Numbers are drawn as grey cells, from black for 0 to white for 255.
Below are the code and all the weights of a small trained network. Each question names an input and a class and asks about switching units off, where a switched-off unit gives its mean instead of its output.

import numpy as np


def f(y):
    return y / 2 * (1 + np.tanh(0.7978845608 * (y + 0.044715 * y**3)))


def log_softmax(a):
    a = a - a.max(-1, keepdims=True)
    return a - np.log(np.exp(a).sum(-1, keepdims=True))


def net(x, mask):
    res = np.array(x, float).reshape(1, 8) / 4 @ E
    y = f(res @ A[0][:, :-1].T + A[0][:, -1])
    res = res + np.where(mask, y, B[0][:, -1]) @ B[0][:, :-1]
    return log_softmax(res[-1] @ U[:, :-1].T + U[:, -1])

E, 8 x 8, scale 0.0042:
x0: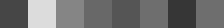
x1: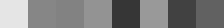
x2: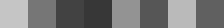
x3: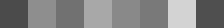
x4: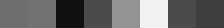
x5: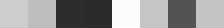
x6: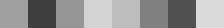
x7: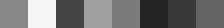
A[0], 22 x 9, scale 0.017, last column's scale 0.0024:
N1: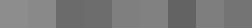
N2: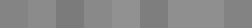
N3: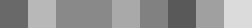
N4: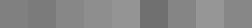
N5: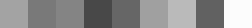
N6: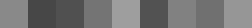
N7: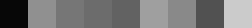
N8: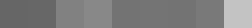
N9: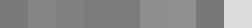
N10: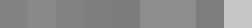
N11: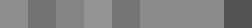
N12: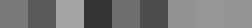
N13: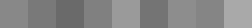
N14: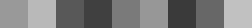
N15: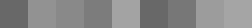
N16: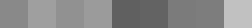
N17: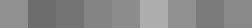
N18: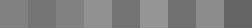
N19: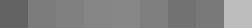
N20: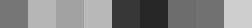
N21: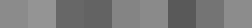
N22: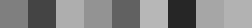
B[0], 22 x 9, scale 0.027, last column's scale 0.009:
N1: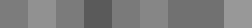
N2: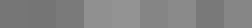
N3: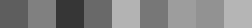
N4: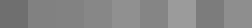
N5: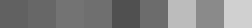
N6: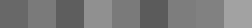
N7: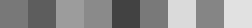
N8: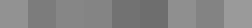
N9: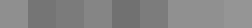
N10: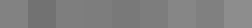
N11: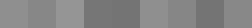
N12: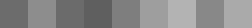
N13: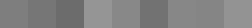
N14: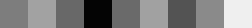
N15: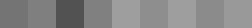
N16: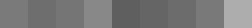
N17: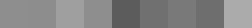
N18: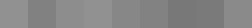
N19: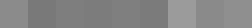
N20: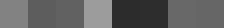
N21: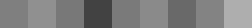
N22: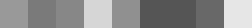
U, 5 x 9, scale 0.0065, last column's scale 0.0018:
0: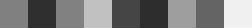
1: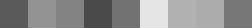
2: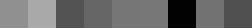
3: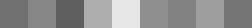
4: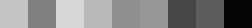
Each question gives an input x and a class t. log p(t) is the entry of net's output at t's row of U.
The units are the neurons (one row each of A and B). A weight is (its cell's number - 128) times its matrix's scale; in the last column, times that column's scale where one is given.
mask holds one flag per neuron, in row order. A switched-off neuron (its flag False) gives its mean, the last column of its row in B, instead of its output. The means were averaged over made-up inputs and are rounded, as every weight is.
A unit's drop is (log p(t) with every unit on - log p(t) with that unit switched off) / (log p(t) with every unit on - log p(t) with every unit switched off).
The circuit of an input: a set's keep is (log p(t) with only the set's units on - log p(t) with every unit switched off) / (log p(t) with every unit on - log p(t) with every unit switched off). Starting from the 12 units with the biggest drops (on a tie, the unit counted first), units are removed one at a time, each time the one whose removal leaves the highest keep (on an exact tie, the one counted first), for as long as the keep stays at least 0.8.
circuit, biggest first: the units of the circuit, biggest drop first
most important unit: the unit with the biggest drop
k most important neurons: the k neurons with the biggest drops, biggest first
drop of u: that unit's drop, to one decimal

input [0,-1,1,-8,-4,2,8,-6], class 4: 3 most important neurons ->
[N20 N22 N5]
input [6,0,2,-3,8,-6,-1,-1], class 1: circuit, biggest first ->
[N14 N20]
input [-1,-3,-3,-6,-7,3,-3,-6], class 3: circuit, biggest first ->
[N20 N14 N7]
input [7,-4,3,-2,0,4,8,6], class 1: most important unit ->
N22
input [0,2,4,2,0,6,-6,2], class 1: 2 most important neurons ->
[N20 N22]
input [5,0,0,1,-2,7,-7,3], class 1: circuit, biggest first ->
[N22 N20]
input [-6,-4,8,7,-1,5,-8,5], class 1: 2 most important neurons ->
[N20 N22]
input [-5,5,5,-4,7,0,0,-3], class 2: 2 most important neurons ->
[N7 N14]
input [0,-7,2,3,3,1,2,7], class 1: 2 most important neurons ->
[N22 N20]
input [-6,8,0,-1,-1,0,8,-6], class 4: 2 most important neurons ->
[N20 N7]
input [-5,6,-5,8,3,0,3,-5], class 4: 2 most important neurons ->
[N20 N7]
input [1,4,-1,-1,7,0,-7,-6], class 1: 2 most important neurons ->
[N14 N20]
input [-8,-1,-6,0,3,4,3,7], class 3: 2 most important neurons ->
[N20 N3]
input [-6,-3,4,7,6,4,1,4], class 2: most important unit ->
N7
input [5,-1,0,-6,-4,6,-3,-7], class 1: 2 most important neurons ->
[N20 N12]
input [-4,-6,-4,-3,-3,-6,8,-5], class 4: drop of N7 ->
0.3
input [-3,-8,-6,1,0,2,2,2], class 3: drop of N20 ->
0.2
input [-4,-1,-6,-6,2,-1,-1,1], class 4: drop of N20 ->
0.3
